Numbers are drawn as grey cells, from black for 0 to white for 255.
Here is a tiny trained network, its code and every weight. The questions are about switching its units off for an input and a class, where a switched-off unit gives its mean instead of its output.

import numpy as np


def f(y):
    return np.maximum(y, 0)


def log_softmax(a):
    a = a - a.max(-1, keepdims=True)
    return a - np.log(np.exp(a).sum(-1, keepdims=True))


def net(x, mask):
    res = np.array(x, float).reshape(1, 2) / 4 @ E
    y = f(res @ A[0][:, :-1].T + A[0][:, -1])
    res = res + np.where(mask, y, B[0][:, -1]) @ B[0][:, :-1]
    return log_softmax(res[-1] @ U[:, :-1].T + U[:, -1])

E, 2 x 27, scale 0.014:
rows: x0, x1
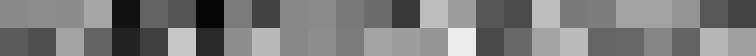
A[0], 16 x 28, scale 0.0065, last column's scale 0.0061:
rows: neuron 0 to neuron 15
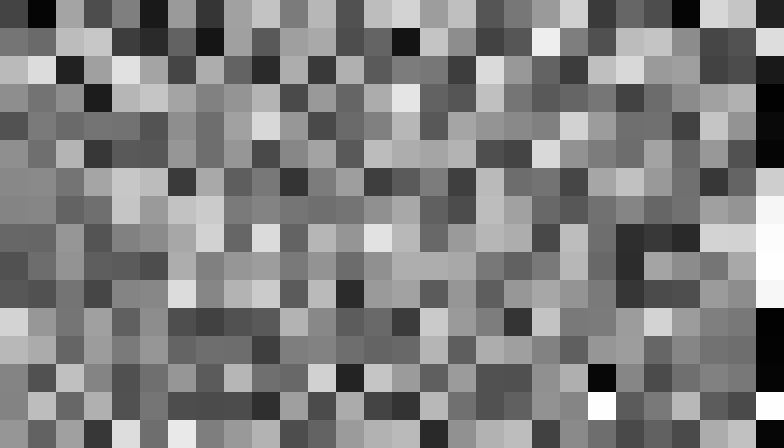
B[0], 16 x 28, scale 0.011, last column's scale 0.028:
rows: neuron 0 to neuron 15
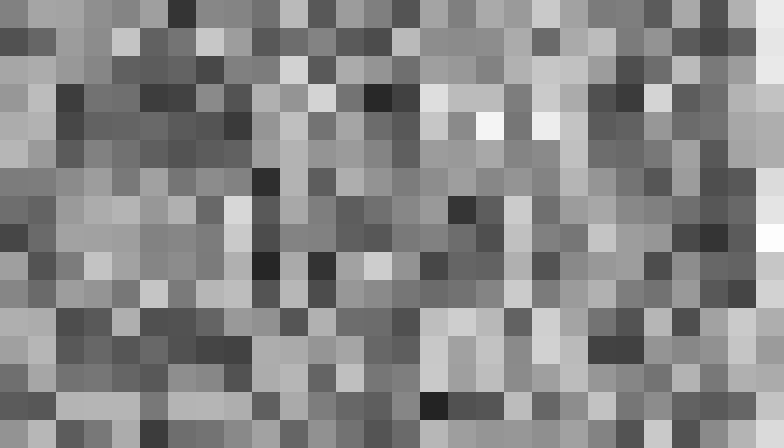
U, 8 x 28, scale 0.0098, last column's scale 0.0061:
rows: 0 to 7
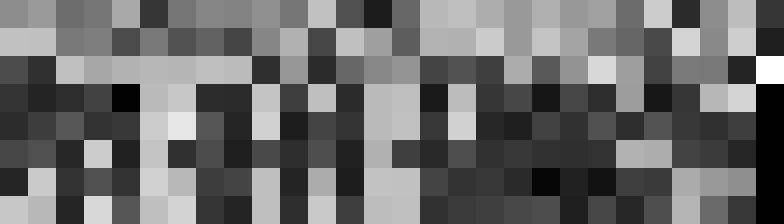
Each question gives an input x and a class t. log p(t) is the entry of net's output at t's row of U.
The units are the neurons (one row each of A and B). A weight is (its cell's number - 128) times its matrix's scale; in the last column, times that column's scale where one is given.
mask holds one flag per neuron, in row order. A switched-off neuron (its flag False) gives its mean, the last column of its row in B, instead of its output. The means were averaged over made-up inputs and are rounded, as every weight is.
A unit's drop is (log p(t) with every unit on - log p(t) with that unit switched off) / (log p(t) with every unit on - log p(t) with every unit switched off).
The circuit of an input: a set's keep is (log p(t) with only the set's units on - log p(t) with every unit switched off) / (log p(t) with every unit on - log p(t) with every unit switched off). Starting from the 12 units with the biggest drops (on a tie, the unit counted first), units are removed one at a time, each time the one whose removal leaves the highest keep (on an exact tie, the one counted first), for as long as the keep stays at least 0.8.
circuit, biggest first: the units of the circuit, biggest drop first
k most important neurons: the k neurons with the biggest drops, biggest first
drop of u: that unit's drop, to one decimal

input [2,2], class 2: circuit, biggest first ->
neuron 3
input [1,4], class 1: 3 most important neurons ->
neuron 7; neuron 8; neuron 14
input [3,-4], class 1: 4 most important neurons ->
neuron 8; neuron 7; neuron 12; neuron 2
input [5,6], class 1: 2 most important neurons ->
neuron 0; neuron 8
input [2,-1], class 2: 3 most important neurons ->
neuron 3; neuron 15; neuron 4
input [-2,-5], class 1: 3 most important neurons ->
neuron 2; neuron 8; neuron 1
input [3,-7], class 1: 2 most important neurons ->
neuron 2; neuron 12
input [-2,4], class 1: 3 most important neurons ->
neuron 14; neuron 1; neuron 7
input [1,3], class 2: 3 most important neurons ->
neuron 3; neuron 2; neuron 15
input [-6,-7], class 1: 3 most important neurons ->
neuron 2; neuron 6; neuron 1
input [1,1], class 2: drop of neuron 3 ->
0.1
